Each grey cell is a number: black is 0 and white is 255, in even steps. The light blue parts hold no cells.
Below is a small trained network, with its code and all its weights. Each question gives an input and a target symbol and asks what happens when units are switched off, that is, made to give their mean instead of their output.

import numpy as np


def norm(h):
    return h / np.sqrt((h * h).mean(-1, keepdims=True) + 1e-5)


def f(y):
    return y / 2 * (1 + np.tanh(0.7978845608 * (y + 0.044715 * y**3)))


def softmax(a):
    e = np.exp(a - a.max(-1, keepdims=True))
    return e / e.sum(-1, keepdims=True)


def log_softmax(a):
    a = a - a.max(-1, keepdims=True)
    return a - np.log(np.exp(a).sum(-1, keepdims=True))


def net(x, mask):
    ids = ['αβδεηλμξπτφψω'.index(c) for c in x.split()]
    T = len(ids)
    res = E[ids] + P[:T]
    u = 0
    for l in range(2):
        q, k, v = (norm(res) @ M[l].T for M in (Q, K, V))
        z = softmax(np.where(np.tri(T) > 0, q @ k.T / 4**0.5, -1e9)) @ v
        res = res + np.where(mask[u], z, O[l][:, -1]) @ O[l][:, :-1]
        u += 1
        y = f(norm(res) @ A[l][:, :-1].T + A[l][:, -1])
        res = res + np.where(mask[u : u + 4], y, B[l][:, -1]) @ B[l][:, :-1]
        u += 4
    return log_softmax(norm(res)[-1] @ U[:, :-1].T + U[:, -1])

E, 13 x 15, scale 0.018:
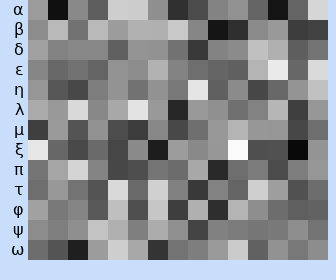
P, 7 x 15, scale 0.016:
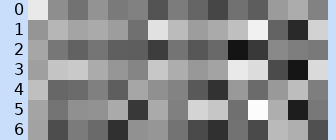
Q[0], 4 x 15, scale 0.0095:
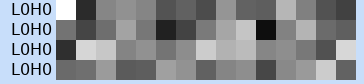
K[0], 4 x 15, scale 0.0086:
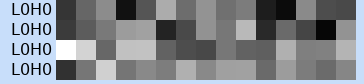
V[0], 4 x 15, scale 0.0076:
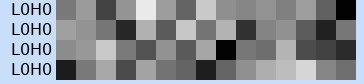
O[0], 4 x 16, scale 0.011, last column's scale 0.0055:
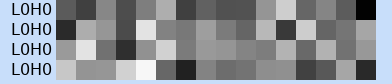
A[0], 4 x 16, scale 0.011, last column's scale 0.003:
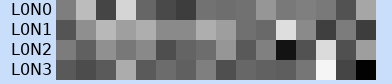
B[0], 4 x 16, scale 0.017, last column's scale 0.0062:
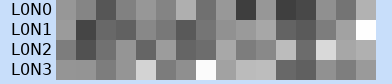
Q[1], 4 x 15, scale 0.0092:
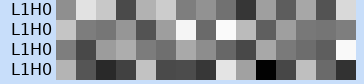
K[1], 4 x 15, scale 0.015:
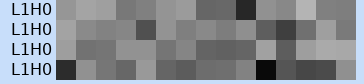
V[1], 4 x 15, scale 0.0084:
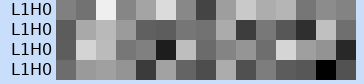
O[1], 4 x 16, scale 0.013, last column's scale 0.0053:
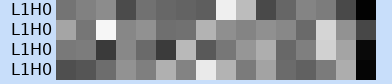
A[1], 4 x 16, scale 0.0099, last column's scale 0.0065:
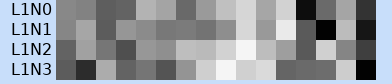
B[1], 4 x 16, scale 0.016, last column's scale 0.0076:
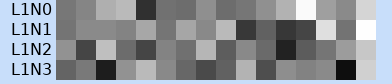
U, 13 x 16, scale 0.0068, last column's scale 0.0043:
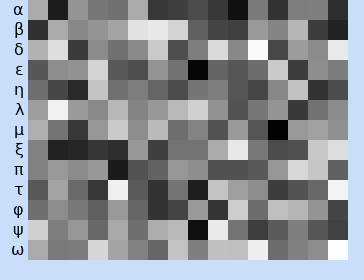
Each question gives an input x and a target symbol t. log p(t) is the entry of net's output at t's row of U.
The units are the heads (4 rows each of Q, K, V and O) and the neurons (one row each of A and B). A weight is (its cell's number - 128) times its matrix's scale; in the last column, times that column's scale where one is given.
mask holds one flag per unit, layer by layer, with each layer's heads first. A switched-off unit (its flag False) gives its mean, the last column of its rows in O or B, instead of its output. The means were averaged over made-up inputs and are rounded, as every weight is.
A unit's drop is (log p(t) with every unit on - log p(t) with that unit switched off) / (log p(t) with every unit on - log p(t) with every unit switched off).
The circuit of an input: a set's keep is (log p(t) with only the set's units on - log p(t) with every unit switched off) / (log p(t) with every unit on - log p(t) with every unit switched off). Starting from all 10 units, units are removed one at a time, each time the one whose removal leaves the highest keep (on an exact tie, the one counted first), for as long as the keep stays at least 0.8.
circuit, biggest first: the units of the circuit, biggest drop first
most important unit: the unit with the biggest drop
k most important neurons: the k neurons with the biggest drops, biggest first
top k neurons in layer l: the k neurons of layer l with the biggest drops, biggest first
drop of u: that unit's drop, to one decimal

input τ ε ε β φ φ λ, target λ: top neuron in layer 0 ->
L0N1
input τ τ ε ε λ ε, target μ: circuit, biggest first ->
L1N1, L0N1
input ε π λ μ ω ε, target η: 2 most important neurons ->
L1N3, L0N1
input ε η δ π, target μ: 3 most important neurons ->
L1N1, L0N1, L1N0
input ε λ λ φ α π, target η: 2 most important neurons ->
L1N3, L0N1
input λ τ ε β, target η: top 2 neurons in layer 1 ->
L1N3, L1N0
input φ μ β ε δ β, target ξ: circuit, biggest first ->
L0H0, L0N1, L1N1
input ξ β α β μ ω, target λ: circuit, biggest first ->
L1H0, L0H0
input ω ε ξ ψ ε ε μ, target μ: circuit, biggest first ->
L0H0, L0N0
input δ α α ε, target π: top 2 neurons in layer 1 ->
L1N0, L1N1
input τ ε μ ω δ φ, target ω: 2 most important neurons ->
L1N0, L0N0
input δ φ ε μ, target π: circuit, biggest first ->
L0H0, L1N0, L1N1
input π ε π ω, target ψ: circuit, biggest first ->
L0H0, L1N2, L1N3
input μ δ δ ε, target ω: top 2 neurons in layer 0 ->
L0N0, L0N1
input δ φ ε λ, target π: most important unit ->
L0H0
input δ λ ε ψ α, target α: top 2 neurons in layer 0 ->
L0N2, L0N3
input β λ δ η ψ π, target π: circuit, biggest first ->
L0H0, L1N0, L1N2, L1N1
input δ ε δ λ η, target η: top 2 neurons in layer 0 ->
L0N2, L0N3
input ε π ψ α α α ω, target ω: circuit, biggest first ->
L0N3, L0H0
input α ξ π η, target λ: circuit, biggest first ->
L1H0
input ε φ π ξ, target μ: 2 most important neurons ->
L1N1, L1N0
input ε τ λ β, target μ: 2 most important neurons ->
L0N1, L1N1
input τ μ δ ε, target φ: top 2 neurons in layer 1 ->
L1N0, L1N1
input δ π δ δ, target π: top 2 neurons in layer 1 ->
L1N0, L1N1
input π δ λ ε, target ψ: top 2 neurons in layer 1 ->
L1N2, L1N3
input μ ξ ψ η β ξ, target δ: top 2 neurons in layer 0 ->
L0N3, L0N1
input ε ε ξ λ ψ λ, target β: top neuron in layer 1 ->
L1N1
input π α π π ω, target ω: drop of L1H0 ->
0.1
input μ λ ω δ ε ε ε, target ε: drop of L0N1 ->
0.1
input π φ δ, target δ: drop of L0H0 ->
0.6
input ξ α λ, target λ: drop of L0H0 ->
0.2
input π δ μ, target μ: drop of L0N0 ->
0.3
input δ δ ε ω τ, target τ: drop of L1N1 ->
0.0
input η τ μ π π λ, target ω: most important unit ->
L1H0
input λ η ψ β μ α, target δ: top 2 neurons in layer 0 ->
L0N3, L0N1
